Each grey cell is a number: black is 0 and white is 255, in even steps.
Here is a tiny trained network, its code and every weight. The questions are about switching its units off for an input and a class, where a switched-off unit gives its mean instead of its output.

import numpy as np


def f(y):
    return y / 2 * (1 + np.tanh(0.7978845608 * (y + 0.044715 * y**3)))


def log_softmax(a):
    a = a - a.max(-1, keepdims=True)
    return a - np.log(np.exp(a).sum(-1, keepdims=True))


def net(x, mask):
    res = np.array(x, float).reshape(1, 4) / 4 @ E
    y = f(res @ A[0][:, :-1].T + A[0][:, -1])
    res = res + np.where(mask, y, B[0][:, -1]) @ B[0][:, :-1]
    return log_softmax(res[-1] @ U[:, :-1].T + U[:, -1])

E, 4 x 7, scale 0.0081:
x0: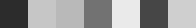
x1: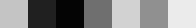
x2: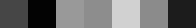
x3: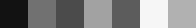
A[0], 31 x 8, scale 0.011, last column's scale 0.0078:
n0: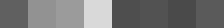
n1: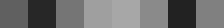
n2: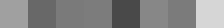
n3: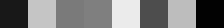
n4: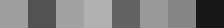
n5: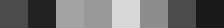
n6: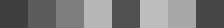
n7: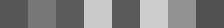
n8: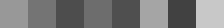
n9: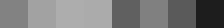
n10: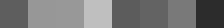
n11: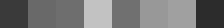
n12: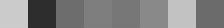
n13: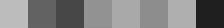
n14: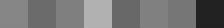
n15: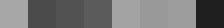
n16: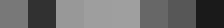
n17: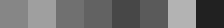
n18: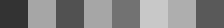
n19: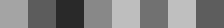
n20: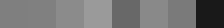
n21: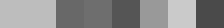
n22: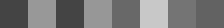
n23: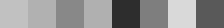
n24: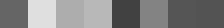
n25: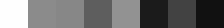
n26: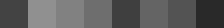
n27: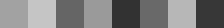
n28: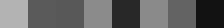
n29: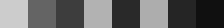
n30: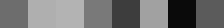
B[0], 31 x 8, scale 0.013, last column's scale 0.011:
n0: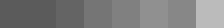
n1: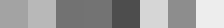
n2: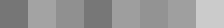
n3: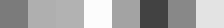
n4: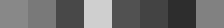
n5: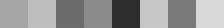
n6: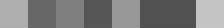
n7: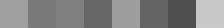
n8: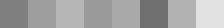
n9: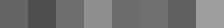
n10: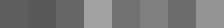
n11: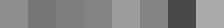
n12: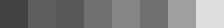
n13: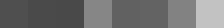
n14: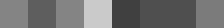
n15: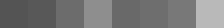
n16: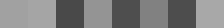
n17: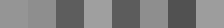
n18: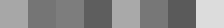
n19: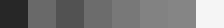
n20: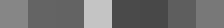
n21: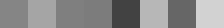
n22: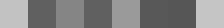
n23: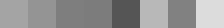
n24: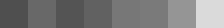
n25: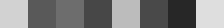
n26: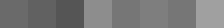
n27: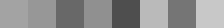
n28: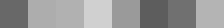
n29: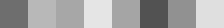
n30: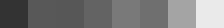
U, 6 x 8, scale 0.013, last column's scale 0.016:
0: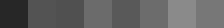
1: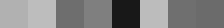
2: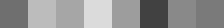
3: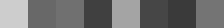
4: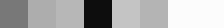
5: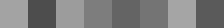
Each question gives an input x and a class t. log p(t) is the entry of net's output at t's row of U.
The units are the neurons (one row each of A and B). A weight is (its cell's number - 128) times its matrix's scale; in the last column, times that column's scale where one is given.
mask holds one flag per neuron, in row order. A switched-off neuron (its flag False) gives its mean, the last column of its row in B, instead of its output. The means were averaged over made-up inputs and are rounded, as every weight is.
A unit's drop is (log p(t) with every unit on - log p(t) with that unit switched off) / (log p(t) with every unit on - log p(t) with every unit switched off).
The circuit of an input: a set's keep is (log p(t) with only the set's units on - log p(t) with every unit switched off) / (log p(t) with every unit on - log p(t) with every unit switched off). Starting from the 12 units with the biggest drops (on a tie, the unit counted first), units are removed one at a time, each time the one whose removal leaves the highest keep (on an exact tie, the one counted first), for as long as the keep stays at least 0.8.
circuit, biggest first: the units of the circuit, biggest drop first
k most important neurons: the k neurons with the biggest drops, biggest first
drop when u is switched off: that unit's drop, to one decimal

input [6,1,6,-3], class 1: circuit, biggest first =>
[n5]
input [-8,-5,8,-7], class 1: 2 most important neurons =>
[n1, n5]
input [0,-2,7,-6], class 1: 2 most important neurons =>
[n5, n1]
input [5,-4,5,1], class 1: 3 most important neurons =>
[n5, n29, n8]
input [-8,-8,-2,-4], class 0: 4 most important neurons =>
[n30, n24, n0, n3]
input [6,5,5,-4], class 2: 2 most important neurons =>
[n3, n30]
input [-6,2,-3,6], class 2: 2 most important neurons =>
[n29, n28]
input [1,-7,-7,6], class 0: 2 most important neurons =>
[n24, n30]
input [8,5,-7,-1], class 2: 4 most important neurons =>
[n3, n1, n5, n16]
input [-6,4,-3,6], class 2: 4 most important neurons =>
[n29, n28, n25, n8]
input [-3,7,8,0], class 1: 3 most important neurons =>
[n1, n5, n16]
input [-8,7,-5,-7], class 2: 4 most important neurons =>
[n29, n28, n8, n30]
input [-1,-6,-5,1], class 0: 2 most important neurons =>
[n30, n24]
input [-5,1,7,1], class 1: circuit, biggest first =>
[n1]
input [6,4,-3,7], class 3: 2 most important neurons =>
[n18, n29]
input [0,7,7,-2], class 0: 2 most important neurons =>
[n19, n12]
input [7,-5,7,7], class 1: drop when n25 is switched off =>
0.3
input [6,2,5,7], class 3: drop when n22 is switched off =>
0.1
